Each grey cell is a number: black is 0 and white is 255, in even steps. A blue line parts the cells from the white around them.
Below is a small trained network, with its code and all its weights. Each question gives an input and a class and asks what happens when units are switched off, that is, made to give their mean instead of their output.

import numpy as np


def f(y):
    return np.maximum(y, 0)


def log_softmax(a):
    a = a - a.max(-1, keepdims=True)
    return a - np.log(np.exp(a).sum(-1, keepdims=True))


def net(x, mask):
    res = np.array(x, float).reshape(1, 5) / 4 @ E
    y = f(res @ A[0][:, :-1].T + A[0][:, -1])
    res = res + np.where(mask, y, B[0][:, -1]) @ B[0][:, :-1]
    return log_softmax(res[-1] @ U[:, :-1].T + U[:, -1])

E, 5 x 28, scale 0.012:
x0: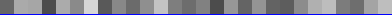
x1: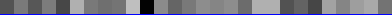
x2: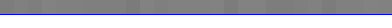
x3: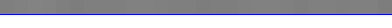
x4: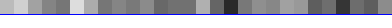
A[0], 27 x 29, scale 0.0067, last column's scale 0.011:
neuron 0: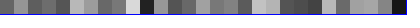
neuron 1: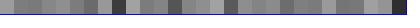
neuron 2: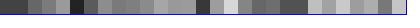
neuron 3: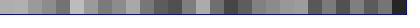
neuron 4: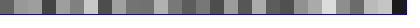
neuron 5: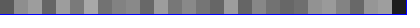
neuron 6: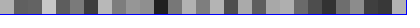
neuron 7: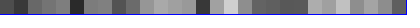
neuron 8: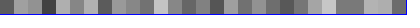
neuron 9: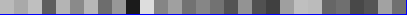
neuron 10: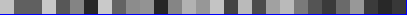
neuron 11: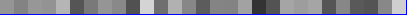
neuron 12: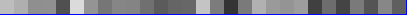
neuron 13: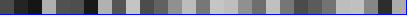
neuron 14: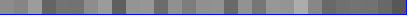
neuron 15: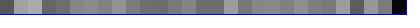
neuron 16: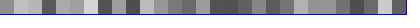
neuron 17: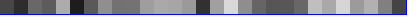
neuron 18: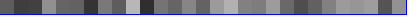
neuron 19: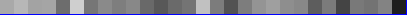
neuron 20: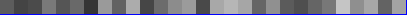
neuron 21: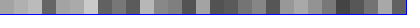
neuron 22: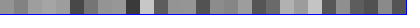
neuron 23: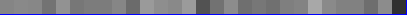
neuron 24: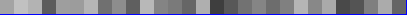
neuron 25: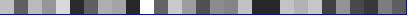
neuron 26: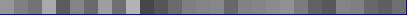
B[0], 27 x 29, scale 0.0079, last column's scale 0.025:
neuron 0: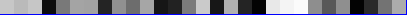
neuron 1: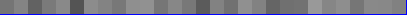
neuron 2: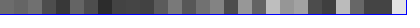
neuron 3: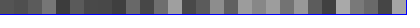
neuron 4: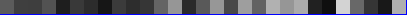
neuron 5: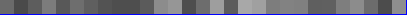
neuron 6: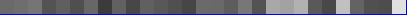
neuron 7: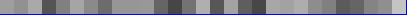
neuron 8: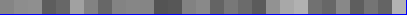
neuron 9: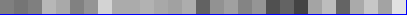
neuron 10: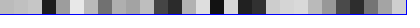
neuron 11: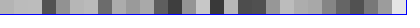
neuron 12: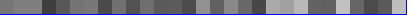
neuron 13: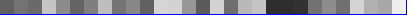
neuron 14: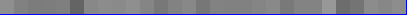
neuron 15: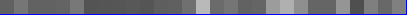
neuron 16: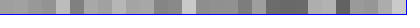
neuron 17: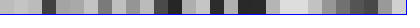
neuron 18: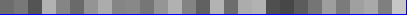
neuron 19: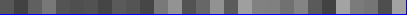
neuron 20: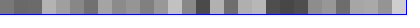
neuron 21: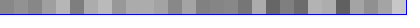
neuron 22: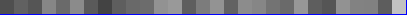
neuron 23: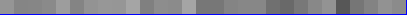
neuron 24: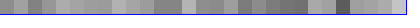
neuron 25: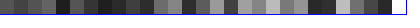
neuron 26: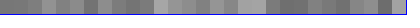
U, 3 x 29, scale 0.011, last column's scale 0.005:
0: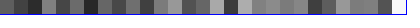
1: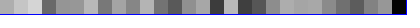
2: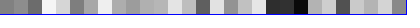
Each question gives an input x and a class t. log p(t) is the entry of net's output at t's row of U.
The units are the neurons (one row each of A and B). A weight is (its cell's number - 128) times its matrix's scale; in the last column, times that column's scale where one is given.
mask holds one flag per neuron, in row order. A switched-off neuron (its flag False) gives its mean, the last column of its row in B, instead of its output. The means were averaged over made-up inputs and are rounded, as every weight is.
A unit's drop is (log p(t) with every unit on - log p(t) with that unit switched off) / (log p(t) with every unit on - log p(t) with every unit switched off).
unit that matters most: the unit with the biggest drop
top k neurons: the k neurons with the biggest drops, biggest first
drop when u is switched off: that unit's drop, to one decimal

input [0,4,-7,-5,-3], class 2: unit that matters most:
neuron 25
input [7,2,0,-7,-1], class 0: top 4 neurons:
[neuron 4; neuron 10; neuron 11; neuron 17]
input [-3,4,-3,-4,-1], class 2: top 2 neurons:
[neuron 25; neuron 13]
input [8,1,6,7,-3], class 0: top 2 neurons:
[neuron 4; neuron 10]
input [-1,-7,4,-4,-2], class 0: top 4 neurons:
[neuron 25; neuron 22; neuron 10; neuron 0]
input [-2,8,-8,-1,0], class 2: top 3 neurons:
[neuron 25; neuron 13; neuron 2]
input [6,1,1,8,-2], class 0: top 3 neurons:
[neuron 4; neuron 10; neuron 11]
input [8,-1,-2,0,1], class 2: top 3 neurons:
[neuron 10; neuron 17; neuron 0]
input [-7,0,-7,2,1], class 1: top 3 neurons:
[neuron 10; neuron 25; neuron 2]
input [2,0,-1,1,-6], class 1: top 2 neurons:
[neuron 17; neuron 25]
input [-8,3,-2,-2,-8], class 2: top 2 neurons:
[neuron 13; neuron 20]
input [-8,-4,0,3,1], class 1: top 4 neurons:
[neuron 10; neuron 11; neuron 2; neuron 4]
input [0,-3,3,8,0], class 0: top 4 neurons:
[neuron 10; neuron 17; neuron 0; neuron 7]
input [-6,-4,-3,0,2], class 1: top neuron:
[neuron 10]
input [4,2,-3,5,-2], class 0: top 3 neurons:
[neuron 10; neuron 11; neuron 4]
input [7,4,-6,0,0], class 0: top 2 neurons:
[neuron 4; neuron 10]
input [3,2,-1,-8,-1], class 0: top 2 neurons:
[neuron 10; neuron 11]
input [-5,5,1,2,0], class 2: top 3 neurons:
[neuron 25; neuron 13; neuron 2]
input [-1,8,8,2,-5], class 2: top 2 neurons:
[neuron 13; neuron 25]
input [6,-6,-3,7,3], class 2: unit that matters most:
neuron 9
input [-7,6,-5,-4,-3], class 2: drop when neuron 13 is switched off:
0.4
